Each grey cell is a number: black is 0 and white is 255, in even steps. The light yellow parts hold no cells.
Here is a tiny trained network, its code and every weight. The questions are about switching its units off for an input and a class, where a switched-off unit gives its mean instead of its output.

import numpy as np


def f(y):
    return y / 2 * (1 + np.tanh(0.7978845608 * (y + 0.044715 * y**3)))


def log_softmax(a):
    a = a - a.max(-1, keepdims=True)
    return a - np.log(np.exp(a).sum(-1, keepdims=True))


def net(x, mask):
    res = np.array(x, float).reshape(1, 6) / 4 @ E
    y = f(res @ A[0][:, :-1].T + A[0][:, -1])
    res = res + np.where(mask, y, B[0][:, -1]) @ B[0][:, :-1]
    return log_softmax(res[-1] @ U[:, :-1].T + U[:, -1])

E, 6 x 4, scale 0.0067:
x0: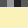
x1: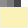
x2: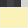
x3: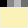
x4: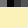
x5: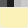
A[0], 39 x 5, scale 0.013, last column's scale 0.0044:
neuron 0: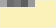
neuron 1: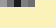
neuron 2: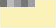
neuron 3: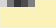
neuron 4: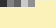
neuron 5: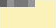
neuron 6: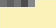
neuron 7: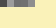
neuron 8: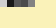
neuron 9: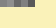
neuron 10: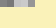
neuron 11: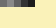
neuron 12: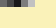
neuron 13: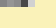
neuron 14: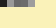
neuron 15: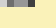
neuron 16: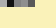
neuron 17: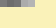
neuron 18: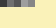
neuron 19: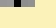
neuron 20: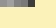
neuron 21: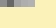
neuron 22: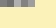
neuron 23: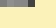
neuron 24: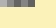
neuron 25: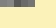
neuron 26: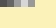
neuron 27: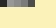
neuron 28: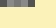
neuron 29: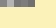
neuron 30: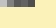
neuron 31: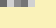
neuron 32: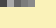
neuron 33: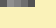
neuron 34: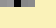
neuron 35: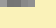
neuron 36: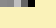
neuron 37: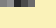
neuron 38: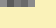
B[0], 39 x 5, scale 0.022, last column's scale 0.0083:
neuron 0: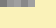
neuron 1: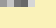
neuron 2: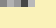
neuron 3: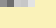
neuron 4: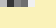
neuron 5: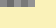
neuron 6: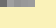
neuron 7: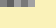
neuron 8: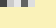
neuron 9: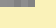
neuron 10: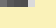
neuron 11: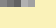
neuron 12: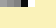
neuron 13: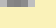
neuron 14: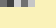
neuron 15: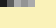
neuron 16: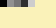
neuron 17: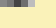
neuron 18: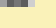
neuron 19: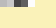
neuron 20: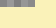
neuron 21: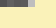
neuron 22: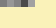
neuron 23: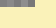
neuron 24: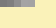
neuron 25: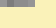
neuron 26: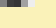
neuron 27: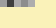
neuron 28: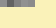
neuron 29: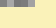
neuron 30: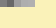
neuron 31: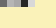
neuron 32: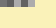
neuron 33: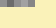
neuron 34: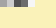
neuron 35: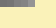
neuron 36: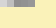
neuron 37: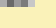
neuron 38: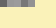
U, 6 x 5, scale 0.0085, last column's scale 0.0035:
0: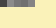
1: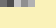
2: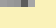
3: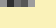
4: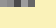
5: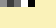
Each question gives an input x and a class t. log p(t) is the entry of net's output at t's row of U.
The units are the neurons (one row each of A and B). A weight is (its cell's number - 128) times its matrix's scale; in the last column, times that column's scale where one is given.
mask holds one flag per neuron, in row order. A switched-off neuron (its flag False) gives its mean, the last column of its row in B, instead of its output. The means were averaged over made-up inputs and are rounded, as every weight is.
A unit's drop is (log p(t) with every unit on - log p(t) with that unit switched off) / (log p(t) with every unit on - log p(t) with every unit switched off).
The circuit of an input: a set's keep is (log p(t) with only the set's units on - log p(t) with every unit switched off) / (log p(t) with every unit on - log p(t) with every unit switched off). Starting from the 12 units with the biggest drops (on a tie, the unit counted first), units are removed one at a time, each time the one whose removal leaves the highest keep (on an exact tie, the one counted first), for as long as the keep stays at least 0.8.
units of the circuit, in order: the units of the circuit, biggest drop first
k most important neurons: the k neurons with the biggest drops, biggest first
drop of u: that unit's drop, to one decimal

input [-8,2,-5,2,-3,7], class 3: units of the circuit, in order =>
[neuron 10]
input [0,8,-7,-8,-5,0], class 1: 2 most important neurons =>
[neuron 15; neuron 3]
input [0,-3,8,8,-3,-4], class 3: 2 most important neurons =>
[neuron 8; neuron 4]
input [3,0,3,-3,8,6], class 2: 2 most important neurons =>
[neuron 12; neuron 1]
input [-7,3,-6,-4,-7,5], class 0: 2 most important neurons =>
[neuron 15; neuron 4]
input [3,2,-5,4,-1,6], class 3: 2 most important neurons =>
[neuron 8; neuron 3]
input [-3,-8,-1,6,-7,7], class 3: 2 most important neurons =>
[neuron 10; neuron 8]
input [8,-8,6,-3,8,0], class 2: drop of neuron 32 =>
0.0
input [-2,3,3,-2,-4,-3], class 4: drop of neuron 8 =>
0.2
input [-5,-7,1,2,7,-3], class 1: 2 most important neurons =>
[neuron 19; neuron 34]
